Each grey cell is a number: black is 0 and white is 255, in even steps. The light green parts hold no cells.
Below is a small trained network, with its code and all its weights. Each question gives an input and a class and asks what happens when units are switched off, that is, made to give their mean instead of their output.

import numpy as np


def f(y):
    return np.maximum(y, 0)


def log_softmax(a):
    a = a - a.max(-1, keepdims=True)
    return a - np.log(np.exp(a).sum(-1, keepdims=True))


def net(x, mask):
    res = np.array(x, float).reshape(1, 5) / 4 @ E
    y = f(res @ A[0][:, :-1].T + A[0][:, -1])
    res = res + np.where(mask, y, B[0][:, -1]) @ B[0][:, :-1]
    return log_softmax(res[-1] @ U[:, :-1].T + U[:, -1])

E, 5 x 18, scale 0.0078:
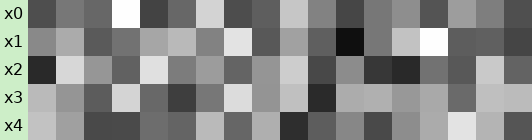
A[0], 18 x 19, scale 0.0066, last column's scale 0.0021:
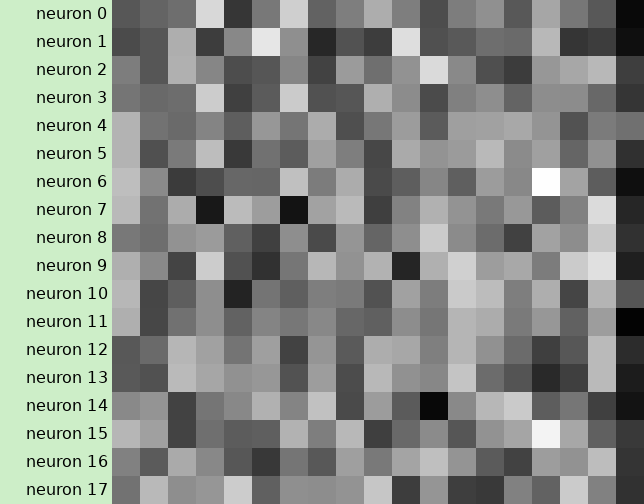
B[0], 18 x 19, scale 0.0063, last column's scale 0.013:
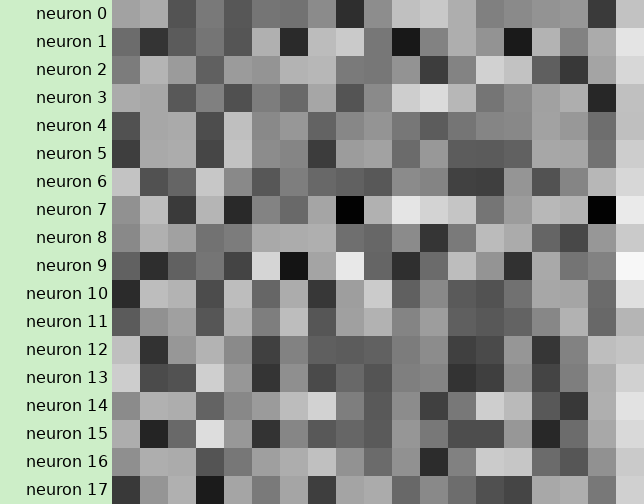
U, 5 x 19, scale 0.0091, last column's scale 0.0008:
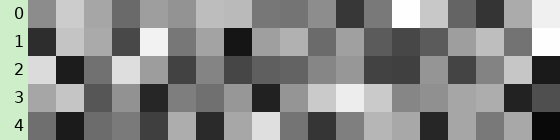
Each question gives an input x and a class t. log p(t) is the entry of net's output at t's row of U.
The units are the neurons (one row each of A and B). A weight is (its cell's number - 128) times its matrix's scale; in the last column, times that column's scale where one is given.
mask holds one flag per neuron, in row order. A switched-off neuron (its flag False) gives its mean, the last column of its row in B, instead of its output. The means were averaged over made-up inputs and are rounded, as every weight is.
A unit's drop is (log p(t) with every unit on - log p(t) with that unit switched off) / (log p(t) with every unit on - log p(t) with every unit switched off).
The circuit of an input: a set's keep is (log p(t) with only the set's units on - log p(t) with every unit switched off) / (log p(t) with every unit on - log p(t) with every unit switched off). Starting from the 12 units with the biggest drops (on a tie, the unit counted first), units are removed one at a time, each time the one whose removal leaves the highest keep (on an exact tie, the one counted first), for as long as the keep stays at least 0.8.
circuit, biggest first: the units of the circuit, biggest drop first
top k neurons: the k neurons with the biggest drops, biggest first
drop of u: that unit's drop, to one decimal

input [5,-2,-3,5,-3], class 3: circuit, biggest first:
(neuron 3)
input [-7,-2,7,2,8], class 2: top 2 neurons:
(neuron 15; neuron 6)
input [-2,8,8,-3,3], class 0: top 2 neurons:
(neuron 14; neuron 10)
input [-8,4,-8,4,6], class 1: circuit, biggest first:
(neuron 10; neuron 5)
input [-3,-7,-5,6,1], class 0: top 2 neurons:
(neuron 2; neuron 16)
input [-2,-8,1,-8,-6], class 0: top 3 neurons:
(neuron 2; neuron 16; neuron 9)
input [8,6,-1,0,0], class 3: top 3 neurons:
(neuron 3; neuron 0; neuron 2)
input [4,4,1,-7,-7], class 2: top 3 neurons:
(neuron 13; neuron 9; neuron 12)
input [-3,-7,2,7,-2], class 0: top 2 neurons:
(neuron 2; neuron 16)
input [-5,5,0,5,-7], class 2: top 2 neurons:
(neuron 13; neuron 12)
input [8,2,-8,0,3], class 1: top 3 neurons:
(neuron 10; neuron 5; neuron 7)
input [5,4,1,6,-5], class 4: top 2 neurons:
(neuron 9; neuron 7)
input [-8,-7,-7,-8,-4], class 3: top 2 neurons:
(neuron 7; neuron 9)
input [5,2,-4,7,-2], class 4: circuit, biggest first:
(neuron 9)
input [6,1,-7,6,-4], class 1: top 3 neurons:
(neuron 10; neuron 5; neuron 7)
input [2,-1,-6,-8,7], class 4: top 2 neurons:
(neuron 1; neuron 13)
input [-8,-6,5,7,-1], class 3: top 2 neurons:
(neuron 7; neuron 1)
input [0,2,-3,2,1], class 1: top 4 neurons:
(neuron 1; neuron 2; neuron 16; neuron 8)
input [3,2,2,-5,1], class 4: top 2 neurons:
(neuron 1; neuron 7)
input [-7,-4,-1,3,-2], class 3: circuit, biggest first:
(neuron 7)
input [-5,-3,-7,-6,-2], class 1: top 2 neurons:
(neuron 10; neuron 9)
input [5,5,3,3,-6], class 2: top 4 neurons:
(neuron 13; neuron 7; neuron 12; neuron 2)
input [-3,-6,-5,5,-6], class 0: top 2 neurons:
(neuron 16; neuron 2)
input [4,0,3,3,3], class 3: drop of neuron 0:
0.3
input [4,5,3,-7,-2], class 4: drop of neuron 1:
1.0
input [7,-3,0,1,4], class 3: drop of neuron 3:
0.3
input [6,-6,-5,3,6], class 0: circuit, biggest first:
(neuron 2)
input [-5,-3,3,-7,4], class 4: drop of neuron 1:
0.9
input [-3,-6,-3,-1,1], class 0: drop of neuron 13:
0.0
